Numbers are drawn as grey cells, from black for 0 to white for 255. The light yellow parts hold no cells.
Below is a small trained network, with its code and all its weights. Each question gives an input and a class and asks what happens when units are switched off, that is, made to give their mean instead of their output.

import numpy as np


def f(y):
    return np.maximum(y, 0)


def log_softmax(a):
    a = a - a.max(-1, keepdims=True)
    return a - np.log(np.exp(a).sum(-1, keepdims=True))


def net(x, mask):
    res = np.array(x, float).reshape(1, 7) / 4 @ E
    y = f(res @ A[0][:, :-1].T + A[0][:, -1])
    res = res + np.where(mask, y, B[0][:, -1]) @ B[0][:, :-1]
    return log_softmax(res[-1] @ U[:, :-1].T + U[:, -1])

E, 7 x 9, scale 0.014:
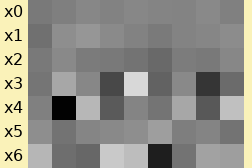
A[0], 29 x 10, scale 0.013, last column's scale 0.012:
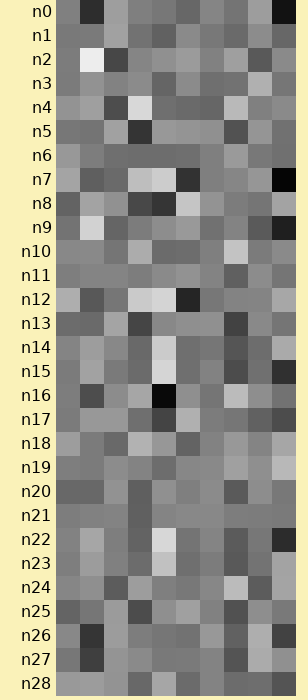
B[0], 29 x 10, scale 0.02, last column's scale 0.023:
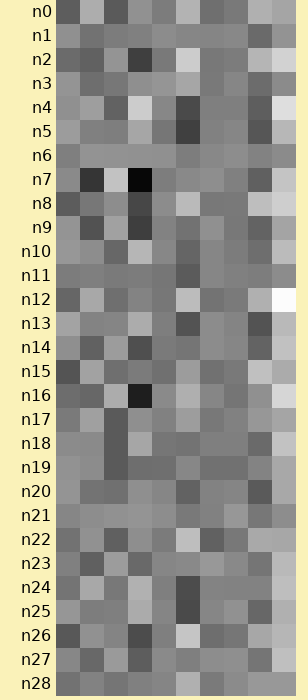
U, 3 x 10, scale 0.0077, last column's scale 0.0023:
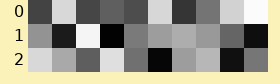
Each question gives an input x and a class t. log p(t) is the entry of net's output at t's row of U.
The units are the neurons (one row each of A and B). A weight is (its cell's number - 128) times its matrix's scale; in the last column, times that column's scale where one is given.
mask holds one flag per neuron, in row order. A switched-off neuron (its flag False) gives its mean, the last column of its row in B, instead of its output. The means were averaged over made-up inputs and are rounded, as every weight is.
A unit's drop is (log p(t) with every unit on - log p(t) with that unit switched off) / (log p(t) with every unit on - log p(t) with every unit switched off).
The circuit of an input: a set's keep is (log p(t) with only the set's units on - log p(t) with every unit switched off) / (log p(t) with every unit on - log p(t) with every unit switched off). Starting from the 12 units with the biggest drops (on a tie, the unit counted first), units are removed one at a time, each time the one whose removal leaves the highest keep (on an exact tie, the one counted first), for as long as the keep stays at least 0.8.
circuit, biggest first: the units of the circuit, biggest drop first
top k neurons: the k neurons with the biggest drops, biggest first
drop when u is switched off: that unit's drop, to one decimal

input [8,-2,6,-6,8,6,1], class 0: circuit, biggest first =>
[n0]
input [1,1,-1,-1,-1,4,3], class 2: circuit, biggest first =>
[n8; n16]
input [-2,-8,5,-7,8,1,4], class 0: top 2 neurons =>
[n0; n26]
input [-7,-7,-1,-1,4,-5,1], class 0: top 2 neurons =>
[n7; n14]
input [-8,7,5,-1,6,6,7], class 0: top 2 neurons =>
[n12; n0]
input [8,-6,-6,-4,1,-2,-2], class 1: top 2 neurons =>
[n12; n16]
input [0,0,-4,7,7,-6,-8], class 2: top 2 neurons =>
[n5; n13]
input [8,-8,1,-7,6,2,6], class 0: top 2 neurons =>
[n0; n12]
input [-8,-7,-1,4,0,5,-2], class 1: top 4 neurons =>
[n4; n24; n10; n18]
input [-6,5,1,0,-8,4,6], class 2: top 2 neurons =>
[n4; n8]
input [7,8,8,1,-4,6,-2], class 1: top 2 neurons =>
[n12; n9]
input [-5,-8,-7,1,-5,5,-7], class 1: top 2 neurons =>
[n9; n12]
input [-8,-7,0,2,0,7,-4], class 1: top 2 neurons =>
[n4; n8]
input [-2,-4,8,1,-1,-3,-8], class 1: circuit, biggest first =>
[n12]
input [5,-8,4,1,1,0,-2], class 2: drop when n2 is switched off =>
0.4
